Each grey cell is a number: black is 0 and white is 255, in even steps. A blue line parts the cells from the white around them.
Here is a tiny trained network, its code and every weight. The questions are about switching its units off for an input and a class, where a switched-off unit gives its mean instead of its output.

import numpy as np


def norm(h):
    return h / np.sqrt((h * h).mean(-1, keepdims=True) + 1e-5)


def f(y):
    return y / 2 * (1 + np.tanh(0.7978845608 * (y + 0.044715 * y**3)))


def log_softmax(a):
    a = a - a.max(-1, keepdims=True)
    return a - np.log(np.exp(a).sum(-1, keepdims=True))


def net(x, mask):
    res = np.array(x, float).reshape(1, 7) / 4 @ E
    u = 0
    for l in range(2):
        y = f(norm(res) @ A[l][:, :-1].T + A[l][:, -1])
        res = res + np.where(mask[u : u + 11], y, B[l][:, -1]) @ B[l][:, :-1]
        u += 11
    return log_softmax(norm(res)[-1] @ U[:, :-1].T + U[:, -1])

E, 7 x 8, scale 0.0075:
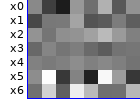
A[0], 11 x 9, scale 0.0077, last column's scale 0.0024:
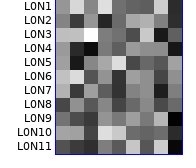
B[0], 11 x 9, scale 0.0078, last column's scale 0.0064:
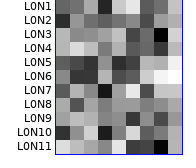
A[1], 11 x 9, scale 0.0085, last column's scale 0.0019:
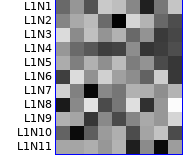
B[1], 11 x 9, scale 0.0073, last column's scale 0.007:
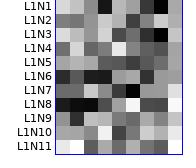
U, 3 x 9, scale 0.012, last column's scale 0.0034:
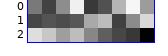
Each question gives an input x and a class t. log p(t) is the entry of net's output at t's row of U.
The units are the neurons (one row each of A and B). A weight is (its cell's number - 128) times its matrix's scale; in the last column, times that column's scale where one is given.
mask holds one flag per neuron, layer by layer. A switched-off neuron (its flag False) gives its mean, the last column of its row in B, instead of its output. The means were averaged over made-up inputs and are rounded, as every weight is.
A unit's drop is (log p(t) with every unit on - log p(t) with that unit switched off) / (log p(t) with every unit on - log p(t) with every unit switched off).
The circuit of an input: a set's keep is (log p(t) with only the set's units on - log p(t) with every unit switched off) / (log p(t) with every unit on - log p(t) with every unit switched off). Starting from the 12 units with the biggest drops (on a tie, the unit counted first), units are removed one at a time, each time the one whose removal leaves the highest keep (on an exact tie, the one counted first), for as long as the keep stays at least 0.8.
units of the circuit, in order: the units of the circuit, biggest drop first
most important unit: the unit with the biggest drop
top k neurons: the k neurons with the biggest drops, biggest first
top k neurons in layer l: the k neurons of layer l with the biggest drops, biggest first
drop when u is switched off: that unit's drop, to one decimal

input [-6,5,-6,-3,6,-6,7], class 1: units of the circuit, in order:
(L0N1 L1N6)
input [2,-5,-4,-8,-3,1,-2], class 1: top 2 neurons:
(L0N2 L0N3)
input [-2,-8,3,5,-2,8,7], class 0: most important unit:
L0N6
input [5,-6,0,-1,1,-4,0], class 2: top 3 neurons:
(L0N11 L0N6 L0N4)
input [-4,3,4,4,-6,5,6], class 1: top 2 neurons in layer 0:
(L0N1 L0N5)
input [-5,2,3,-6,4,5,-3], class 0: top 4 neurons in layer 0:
(L0N6 L0N11 L0N4 L0N7)
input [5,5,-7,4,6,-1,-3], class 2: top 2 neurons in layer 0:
(L0N11 L0N4)
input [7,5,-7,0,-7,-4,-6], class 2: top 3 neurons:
(L0N11 L0N4 L0N10)
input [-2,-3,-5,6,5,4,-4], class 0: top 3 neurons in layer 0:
(L0N6 L0N1 L0N10)
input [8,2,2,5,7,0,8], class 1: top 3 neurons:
(L0N10 L0N1 L0N3)
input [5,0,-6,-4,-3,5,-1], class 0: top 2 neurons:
(L0N6 L0N3)
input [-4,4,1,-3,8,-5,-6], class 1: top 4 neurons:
(L0N7 L0N6 L0N2 L1N8)
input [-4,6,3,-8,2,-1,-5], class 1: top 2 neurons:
(L0N7 L0N2)
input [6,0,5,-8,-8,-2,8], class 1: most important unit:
L0N10
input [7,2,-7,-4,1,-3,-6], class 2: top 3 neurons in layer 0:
(L0N11 L0N4 L0N10)
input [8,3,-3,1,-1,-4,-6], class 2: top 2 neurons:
(L0N11 L0N4)
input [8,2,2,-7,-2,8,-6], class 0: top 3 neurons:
(L0N6 L0N3 L1N7)
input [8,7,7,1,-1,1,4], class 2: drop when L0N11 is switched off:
0.1
